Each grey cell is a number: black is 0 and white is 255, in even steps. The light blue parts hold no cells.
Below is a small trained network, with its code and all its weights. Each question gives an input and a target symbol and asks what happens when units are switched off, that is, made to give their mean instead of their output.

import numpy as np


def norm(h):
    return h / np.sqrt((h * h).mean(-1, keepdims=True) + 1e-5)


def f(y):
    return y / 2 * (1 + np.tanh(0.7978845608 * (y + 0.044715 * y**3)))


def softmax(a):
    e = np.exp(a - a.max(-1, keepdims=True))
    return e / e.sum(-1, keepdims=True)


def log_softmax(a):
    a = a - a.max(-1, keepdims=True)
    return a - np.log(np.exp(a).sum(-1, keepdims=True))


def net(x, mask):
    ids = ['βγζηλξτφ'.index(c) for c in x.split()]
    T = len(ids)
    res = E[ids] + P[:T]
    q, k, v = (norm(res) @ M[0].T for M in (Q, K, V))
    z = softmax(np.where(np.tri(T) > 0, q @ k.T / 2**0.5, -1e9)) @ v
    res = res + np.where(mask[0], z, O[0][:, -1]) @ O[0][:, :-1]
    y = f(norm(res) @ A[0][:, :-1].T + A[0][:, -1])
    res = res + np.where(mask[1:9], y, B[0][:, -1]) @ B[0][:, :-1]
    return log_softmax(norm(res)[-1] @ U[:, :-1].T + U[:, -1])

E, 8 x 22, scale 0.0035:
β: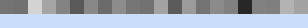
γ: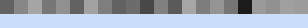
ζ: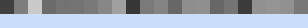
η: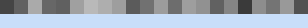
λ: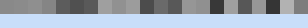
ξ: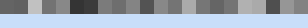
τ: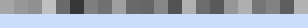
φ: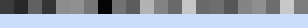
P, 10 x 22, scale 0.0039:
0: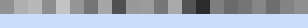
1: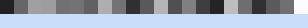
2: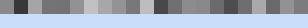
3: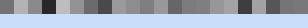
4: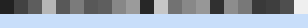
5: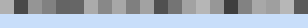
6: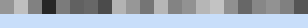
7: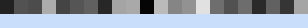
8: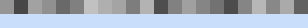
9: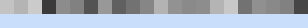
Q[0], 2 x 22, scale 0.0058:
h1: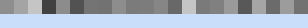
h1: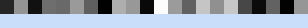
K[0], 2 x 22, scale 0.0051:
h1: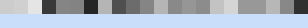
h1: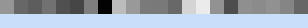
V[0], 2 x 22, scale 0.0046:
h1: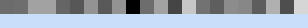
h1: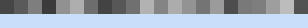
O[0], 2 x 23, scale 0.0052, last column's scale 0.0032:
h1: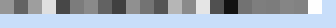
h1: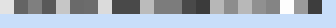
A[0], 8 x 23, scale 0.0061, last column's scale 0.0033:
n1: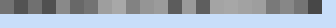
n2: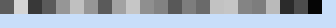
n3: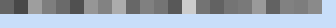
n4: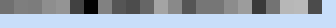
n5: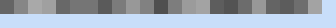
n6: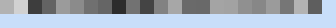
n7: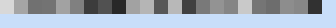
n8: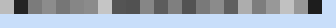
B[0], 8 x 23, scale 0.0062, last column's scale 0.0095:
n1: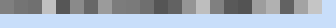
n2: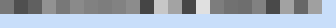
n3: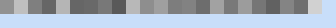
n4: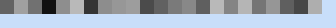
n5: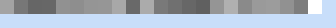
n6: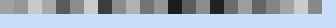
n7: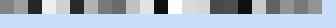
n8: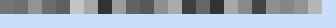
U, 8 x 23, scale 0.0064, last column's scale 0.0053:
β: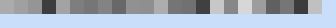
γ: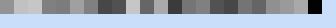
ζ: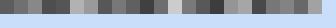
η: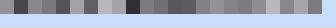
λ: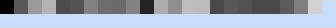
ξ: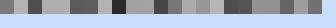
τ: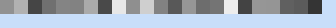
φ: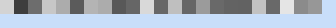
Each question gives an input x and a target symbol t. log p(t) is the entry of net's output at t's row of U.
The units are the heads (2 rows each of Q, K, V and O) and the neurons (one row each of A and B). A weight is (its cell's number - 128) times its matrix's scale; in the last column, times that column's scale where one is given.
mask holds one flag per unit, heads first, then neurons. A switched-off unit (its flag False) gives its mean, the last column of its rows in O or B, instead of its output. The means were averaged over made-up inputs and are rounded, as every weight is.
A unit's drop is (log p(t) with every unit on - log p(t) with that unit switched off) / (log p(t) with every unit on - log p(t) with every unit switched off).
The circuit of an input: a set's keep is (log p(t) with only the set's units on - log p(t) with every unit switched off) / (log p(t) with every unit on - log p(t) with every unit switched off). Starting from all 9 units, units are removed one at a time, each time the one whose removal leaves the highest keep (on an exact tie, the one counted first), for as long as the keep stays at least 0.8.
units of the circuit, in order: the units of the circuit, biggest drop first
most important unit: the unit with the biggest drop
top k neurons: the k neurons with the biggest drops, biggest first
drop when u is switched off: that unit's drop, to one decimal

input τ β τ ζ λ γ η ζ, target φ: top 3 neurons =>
(n5 n8 n4)
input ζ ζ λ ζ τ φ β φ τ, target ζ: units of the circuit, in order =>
(n8 h1)
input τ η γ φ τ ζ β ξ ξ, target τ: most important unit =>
n5
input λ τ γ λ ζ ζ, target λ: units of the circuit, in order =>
(h1 n2)
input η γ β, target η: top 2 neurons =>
(n1 n7)
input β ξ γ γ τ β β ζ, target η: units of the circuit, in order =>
(n5 n7)
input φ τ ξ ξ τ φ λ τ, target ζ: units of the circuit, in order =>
(h1 n8)
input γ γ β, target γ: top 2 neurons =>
(n5 n3)
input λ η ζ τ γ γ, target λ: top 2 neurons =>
(n2 n5)
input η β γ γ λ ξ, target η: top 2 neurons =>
(n1 n8)
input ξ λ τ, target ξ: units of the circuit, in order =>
(h1 n1 n3)
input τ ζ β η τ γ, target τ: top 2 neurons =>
(n5 n1)
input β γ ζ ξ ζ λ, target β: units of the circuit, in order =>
(n3 h1)
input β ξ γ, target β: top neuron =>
(n3)
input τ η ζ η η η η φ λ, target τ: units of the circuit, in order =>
(n5 h1)
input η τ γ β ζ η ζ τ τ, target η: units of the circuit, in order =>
(h1 n1)
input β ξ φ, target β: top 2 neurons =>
(n3 n7)
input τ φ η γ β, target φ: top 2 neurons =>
(n5 n8)
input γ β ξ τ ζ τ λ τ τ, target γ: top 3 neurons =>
(n3 n5 n8)
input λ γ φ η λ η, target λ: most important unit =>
h1
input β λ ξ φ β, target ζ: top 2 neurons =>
(n8 n4)
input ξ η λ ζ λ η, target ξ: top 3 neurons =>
(n1 n3 n5)
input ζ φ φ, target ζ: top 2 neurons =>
(n8 n5)
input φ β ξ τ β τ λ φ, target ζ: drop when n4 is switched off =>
0.2
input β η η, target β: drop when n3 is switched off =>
0.4
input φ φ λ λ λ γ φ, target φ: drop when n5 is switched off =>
0.0
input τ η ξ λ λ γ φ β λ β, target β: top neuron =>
(n1)
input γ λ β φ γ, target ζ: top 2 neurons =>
(n8 n4)
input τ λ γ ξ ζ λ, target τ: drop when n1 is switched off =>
0.1
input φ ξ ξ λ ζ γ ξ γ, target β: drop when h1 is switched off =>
0.3
